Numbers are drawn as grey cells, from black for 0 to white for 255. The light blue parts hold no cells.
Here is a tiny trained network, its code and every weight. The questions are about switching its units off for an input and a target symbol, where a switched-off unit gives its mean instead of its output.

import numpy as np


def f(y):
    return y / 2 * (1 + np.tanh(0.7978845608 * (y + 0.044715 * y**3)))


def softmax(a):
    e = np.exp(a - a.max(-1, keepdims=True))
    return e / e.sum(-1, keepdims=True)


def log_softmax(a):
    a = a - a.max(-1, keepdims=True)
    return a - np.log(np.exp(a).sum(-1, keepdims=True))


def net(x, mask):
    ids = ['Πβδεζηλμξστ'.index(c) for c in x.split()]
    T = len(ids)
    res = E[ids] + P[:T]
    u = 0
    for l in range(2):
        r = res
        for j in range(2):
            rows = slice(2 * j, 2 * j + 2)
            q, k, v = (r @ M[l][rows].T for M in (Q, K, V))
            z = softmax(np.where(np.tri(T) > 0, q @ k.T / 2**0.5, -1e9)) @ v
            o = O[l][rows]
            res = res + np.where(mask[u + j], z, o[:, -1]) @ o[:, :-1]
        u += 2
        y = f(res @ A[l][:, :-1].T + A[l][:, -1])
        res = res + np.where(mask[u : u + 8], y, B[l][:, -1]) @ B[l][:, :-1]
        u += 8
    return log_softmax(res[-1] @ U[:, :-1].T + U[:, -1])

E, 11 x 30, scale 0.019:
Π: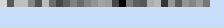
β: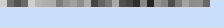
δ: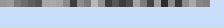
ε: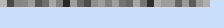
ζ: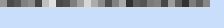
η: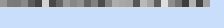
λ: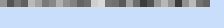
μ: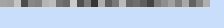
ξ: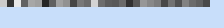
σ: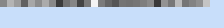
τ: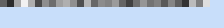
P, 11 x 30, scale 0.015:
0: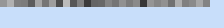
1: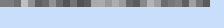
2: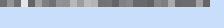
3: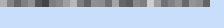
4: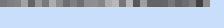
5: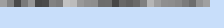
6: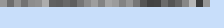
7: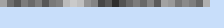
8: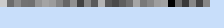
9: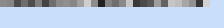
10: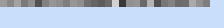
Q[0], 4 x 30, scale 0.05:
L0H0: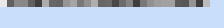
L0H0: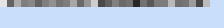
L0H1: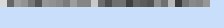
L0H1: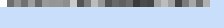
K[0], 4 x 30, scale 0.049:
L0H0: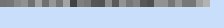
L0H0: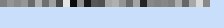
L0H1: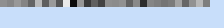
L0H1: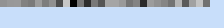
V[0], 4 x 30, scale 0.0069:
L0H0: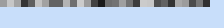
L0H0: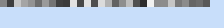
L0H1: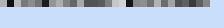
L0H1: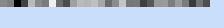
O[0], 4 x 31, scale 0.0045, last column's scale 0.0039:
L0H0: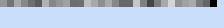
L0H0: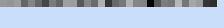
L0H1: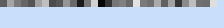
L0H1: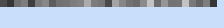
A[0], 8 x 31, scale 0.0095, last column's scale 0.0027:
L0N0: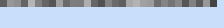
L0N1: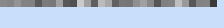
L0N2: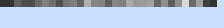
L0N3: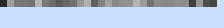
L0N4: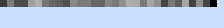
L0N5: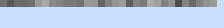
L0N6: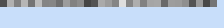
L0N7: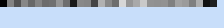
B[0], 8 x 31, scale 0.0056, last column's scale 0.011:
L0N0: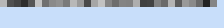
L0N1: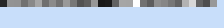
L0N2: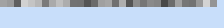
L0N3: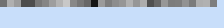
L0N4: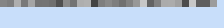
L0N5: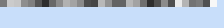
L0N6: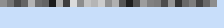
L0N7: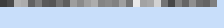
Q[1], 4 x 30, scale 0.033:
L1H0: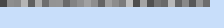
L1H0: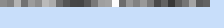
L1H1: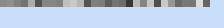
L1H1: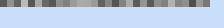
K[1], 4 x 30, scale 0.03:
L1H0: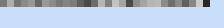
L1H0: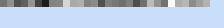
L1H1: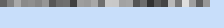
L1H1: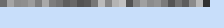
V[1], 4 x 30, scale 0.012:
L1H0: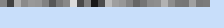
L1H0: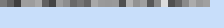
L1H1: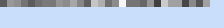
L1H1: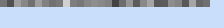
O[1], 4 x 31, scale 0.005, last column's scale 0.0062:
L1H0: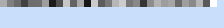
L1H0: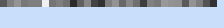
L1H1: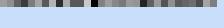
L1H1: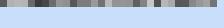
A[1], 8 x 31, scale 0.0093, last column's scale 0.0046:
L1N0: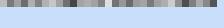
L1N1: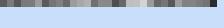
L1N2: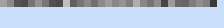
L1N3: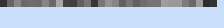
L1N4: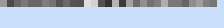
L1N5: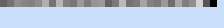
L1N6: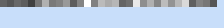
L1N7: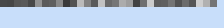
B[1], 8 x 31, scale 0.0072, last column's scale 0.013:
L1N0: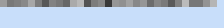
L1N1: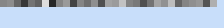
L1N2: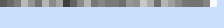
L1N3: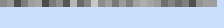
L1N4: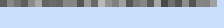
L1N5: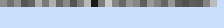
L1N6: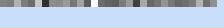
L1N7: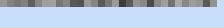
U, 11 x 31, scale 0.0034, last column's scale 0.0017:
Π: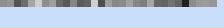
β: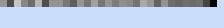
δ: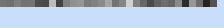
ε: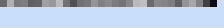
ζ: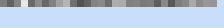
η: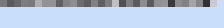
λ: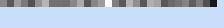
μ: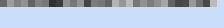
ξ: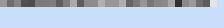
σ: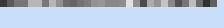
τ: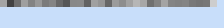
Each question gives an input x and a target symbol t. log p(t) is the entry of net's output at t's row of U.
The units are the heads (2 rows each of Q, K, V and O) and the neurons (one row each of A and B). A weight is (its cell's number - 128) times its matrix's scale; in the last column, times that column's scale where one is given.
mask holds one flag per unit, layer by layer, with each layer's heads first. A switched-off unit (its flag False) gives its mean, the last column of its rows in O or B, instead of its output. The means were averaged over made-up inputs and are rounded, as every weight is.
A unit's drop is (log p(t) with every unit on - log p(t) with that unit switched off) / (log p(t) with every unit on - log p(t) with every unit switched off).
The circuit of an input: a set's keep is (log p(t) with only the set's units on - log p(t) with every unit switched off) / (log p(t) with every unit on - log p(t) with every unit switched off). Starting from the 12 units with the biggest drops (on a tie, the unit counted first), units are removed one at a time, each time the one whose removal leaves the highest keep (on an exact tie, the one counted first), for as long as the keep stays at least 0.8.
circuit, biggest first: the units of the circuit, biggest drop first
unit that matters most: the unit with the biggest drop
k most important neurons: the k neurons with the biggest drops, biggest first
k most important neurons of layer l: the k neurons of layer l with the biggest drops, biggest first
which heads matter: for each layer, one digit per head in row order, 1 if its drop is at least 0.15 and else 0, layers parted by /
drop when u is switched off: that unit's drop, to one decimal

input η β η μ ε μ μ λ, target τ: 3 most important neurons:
L1N0, L0N5, L1N2
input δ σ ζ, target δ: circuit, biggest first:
L0N5, L1H1
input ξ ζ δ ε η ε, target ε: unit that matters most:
L0H1
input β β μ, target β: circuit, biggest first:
L1N6, L0H0, L0H1
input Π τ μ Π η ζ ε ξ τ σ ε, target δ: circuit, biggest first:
L0H0, L1H1, L0H1
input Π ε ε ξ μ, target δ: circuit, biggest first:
L0H0, L0H1
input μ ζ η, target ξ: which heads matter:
10 / 10
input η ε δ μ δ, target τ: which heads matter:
11 / 10
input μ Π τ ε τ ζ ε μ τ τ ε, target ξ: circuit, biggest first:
L1N4, L0H0, L0N5, L1N2
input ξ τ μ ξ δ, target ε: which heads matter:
11 / 00
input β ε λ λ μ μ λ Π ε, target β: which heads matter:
11 / 01
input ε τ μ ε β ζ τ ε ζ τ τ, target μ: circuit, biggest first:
L1H0, L0H0
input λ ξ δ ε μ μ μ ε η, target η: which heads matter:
11 / 00
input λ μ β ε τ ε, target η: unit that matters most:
L1N7
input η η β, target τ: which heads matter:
11 / 01
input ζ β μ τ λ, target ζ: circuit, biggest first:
L0H1, L0N2, L1H1
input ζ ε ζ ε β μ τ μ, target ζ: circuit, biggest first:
L0H1, L0N2, L1H1
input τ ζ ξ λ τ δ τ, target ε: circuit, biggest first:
L1H0, L1N1
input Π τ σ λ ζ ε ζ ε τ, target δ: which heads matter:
11 / 00
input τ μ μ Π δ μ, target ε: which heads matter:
00 / 11
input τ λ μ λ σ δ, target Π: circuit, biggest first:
L0H1, L0H0, L0N5
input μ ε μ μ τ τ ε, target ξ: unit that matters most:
L1N4
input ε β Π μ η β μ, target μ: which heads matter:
11 / 10
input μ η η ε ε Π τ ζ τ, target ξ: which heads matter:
00 / 10
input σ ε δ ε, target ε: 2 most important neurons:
L0N1, L1N1
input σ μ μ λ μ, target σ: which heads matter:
01 / 10
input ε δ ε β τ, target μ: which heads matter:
11 / 10
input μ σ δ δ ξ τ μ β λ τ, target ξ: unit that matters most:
L1N4
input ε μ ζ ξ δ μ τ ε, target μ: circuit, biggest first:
L1H0, L0H0, L1H1
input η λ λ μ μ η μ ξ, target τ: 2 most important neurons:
L1N2, L0N5
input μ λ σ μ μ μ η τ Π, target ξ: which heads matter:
11 / 00
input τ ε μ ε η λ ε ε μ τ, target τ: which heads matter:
00 / 11
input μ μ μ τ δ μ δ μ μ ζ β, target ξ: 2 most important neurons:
L1N1, L0N5
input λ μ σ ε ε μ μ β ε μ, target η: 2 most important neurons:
L1N7, L0N5
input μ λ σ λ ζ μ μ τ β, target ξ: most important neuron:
L1N4
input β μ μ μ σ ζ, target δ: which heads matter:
00 / 11
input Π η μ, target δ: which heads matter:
11 / 00
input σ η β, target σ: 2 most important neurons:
L0N1, L1N2
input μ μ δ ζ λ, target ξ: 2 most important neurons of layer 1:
L1N1, L1N2
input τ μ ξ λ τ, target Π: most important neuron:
L1N3
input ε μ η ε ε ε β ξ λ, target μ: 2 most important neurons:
L0N4, L0N5
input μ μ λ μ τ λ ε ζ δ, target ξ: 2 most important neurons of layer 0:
L0N5, L0N2
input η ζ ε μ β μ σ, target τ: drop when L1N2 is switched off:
0.2
